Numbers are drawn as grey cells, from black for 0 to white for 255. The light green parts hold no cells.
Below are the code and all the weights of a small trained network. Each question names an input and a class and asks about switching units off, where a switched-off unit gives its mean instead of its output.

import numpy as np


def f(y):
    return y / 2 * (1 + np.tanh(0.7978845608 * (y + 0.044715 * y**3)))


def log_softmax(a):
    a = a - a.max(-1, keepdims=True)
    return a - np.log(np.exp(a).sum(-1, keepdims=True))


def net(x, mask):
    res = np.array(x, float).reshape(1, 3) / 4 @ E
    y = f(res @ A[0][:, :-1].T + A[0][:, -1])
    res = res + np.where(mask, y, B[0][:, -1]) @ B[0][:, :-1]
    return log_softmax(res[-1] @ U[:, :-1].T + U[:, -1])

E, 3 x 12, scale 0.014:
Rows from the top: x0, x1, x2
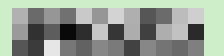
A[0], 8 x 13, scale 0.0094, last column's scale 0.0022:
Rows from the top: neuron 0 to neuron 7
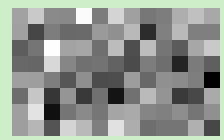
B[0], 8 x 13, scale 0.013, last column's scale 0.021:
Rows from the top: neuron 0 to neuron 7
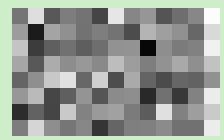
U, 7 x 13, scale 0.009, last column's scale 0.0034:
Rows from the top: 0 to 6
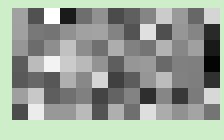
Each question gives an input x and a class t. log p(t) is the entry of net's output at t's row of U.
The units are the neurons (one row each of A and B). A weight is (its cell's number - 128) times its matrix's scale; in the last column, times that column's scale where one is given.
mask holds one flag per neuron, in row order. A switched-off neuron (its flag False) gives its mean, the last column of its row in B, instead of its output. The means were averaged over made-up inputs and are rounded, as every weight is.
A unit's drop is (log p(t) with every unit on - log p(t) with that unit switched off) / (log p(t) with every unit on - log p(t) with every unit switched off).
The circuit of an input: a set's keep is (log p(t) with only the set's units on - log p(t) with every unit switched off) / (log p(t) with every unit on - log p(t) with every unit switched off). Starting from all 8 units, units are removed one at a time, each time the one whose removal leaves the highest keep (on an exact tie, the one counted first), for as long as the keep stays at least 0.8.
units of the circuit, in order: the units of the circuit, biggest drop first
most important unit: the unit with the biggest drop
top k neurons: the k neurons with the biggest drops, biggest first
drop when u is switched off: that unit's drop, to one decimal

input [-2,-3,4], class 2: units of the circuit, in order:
(neuron 3)
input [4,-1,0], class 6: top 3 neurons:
(neuron 5; neuron 2; neuron 0)
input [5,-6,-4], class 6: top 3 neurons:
(neuron 0; neuron 5; neuron 6)
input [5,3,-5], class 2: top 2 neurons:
(neuron 1; neuron 6)
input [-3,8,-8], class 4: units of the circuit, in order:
(neuron 6; neuron 0)
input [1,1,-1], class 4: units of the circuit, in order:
(neuron 0; neuron 5; neuron 2)
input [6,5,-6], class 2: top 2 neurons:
(neuron 0; neuron 1)
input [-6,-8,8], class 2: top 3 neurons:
(neuron 3; neuron 7; neuron 0)
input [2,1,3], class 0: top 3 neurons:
(neuron 0; neuron 5; neuron 6)
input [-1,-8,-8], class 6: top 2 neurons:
(neuron 0; neuron 6)
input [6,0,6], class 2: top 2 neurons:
(neuron 5; neuron 7)
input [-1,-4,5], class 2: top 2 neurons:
(neuron 5; neuron 3)
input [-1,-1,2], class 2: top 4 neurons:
(neuron 5; neuron 7; neuron 1; neuron 0)
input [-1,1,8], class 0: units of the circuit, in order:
(neuron 0)
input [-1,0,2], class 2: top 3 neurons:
(neuron 5; neuron 7; neuron 1)
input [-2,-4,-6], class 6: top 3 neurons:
(neuron 2; neuron 6; neuron 0)
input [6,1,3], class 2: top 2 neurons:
(neuron 5; neuron 7)
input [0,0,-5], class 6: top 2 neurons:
(neuron 2; neuron 5)
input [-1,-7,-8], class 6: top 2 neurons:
(neuron 0; neuron 6)
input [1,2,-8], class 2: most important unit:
neuron 6
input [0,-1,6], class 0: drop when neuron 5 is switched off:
0.3
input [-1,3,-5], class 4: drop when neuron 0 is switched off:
0.2
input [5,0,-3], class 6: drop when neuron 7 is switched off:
0.0
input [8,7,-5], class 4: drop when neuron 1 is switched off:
0.1
